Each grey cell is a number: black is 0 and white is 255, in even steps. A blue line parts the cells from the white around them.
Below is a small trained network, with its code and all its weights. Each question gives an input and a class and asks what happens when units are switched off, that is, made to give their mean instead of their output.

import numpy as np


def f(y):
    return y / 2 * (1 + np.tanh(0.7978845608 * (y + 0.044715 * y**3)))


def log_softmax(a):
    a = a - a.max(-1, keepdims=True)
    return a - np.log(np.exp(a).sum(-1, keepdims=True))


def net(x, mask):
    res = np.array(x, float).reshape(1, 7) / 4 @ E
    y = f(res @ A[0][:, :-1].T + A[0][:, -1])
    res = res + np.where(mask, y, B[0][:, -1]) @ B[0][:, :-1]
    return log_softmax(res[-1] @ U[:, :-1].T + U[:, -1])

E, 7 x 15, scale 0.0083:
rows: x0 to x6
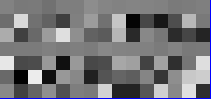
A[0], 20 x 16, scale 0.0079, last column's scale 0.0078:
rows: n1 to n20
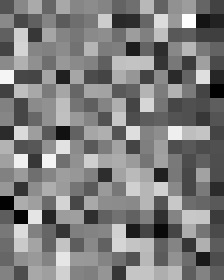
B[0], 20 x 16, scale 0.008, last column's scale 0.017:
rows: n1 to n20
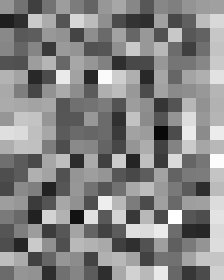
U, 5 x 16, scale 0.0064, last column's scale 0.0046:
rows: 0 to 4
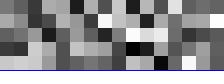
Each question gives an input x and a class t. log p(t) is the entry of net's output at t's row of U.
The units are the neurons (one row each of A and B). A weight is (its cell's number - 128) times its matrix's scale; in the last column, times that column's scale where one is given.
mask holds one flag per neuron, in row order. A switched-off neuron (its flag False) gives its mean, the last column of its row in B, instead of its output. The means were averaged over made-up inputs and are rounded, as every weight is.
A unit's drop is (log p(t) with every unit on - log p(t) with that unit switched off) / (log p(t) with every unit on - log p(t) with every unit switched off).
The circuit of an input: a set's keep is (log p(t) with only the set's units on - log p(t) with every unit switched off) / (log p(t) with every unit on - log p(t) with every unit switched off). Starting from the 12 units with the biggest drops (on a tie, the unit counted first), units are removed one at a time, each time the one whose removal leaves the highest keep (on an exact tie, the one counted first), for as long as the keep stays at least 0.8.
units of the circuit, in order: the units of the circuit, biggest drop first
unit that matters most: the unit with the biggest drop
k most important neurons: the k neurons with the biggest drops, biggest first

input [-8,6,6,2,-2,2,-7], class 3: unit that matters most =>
n18
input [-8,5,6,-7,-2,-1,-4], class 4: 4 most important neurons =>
n9, n20, n8, n11
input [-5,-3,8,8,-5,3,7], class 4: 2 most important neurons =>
n11, n8
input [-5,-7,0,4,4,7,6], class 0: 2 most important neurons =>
n16, n17
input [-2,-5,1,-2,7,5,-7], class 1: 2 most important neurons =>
n6, n2
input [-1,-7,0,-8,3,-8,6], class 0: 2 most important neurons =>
n12, n3
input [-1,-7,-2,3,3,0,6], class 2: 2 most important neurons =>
n20, n14
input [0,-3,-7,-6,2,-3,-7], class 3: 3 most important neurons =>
n18, n5, n13
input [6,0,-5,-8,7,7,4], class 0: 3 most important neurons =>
n16, n15, n19
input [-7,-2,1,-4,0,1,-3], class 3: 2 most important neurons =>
n17, n12
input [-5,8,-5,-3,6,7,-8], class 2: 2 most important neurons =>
n17, n12
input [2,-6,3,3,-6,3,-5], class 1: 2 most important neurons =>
n15, n19
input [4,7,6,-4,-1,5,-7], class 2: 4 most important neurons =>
n17, n4, n2, n10
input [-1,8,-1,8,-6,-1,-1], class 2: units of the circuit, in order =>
n17
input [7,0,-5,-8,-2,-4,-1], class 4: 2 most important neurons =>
n10, n16
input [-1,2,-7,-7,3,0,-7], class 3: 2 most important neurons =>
n18, n5
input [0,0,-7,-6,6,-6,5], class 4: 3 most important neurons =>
n10, n16, n15
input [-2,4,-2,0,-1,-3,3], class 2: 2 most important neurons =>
n16, n17
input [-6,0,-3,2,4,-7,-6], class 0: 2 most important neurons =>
n12, n2
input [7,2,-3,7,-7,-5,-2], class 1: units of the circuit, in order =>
n15
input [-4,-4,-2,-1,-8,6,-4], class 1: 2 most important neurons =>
n15, n12
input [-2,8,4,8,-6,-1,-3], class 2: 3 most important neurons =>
n17, n4, n6
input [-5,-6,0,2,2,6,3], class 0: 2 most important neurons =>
n16, n17
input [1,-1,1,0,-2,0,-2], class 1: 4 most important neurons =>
n2, n17, n10, n12
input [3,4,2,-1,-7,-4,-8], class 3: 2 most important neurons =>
n18, n5
